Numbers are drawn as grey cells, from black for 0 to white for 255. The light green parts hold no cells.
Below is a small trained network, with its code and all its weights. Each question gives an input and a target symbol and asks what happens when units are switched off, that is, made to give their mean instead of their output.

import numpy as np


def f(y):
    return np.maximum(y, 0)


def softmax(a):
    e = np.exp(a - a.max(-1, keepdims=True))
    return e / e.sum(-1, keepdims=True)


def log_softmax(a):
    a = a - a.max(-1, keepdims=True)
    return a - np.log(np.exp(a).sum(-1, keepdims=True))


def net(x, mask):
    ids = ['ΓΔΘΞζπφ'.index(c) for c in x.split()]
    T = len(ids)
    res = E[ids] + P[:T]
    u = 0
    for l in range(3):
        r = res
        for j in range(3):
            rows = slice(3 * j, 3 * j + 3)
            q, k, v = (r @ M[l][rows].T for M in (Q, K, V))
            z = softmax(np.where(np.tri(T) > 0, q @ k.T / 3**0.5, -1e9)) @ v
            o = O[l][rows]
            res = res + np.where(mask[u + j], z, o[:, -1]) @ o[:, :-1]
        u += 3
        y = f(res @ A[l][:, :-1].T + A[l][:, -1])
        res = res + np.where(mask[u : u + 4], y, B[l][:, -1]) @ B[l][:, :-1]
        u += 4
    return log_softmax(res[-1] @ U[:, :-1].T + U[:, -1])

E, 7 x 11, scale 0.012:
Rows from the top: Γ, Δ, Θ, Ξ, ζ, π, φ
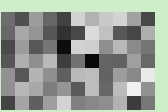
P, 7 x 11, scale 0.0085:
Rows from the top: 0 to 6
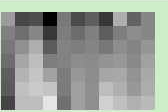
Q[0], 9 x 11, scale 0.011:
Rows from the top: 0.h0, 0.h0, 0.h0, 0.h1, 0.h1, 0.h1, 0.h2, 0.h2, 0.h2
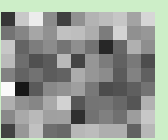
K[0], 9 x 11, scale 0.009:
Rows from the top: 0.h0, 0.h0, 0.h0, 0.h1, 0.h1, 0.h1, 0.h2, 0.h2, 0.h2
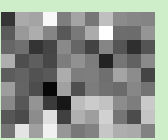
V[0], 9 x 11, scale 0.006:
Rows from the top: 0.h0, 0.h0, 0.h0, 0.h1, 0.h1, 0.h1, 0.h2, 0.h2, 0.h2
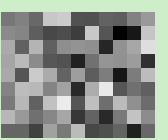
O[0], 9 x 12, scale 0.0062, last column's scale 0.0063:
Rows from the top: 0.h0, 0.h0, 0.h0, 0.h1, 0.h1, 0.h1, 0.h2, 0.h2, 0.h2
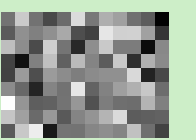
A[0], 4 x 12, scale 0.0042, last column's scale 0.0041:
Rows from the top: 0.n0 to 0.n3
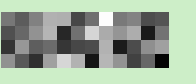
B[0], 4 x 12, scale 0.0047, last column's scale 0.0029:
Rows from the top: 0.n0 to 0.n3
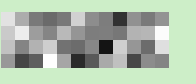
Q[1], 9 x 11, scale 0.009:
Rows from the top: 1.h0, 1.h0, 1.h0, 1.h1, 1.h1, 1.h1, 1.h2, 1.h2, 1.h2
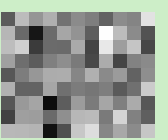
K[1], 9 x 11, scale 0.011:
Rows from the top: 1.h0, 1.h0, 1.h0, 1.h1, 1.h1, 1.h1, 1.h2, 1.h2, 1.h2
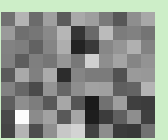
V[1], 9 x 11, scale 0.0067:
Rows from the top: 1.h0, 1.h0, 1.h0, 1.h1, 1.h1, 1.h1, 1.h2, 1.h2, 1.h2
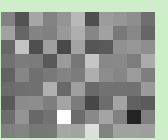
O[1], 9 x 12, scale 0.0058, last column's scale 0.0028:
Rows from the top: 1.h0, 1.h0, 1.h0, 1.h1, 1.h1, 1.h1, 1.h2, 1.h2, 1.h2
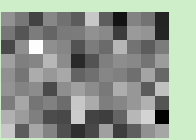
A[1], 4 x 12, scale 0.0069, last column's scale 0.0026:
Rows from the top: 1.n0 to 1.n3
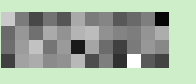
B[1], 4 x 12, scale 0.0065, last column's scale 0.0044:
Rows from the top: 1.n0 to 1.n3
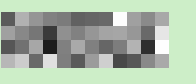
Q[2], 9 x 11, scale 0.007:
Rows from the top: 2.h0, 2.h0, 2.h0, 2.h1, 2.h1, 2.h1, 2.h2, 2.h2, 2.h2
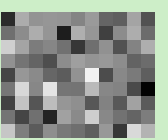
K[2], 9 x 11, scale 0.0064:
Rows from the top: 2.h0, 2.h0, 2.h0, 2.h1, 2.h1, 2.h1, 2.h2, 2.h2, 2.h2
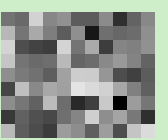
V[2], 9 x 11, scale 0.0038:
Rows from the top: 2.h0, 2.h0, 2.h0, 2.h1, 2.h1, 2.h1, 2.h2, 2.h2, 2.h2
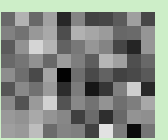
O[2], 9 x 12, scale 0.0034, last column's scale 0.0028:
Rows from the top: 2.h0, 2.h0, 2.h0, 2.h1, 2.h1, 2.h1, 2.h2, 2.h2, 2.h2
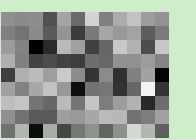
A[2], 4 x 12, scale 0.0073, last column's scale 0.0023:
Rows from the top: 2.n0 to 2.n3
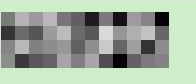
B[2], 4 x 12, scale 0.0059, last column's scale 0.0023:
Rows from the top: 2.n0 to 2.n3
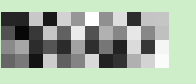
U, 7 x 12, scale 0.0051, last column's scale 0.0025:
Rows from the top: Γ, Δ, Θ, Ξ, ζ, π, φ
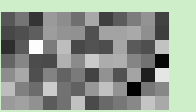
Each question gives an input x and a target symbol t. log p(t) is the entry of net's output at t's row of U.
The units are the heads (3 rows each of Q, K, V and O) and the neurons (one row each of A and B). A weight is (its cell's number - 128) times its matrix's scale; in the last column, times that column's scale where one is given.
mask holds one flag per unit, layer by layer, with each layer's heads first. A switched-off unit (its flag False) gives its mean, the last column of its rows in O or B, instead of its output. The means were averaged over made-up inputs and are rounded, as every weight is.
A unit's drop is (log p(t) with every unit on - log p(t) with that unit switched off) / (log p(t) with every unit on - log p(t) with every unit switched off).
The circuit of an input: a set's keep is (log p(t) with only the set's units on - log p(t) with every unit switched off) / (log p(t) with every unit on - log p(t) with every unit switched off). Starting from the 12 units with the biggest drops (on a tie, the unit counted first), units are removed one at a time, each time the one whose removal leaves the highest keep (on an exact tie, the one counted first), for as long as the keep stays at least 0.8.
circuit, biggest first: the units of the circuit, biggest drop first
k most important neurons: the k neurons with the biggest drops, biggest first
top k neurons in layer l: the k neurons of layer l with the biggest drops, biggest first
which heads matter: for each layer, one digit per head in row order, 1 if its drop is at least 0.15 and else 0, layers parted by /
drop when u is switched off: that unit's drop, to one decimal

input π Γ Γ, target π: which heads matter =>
001 / 000 / 000
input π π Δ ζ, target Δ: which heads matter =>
100 / 000 / 000
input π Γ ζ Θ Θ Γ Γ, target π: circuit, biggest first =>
0.h2; 1.h2
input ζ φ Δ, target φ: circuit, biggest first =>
1.h2; 0.h0
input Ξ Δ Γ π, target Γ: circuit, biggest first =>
1.h0; 2.n3; 0.h0; 0.h2
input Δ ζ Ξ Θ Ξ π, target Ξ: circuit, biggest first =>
0.h0; 1.h2; 1.n1; 1.h1
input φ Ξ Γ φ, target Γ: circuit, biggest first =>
2.n3; 1.h0; 0.h2; 0.h0
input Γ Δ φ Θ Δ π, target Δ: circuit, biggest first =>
0.h0; 2.n1; 0.h1
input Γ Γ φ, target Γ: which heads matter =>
000 / 100 / 000
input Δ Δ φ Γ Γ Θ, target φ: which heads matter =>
001 / 001 / 000
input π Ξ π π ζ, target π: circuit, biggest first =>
0.h2; 0.h0
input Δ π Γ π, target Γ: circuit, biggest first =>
0.h0; 2.n3; 1.h0; 0.h2
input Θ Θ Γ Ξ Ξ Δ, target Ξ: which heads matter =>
100 / 001 / 000
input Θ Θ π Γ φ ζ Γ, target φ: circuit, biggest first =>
1.h2; 0.h2
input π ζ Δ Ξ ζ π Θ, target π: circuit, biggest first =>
0.h2; 1.h2
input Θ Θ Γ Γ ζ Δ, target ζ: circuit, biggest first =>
0.h0; 2.n2; 0.h1
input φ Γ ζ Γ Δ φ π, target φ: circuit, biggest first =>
0.h0; 1.h2
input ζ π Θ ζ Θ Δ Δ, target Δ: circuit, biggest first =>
0.h1; 0.h0; 2.n1
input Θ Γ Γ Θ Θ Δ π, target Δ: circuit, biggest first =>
2.n1; 0.h0; 0.h1
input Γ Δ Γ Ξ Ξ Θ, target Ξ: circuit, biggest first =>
1.h2; 1.n1; 1.h1
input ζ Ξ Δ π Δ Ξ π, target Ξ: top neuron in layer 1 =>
1.n1
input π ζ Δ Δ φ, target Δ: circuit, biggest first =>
2.n1; 0.h0; 0.h1
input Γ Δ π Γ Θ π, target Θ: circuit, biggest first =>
1.h0; 1.h2; 1.n2
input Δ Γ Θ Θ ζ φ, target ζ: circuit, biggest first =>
0.h1; 2.n2; 0.h0
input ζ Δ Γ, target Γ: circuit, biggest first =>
2.n3; 0.h0; 1.h0; 0.h2
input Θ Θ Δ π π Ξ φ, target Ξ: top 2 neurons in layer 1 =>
1.n1; 1.n3
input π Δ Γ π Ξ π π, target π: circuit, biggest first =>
0.h2; 1.h2; 0.h0
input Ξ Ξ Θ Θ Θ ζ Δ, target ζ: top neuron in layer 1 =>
1.n2
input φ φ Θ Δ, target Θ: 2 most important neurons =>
1.n2; 0.n2
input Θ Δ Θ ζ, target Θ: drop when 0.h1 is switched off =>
-0.1
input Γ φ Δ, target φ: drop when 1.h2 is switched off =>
0.7
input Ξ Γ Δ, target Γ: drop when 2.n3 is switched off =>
0.7
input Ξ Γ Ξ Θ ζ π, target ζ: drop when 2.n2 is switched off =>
0.4
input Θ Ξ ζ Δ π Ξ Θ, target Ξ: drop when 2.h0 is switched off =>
0.2
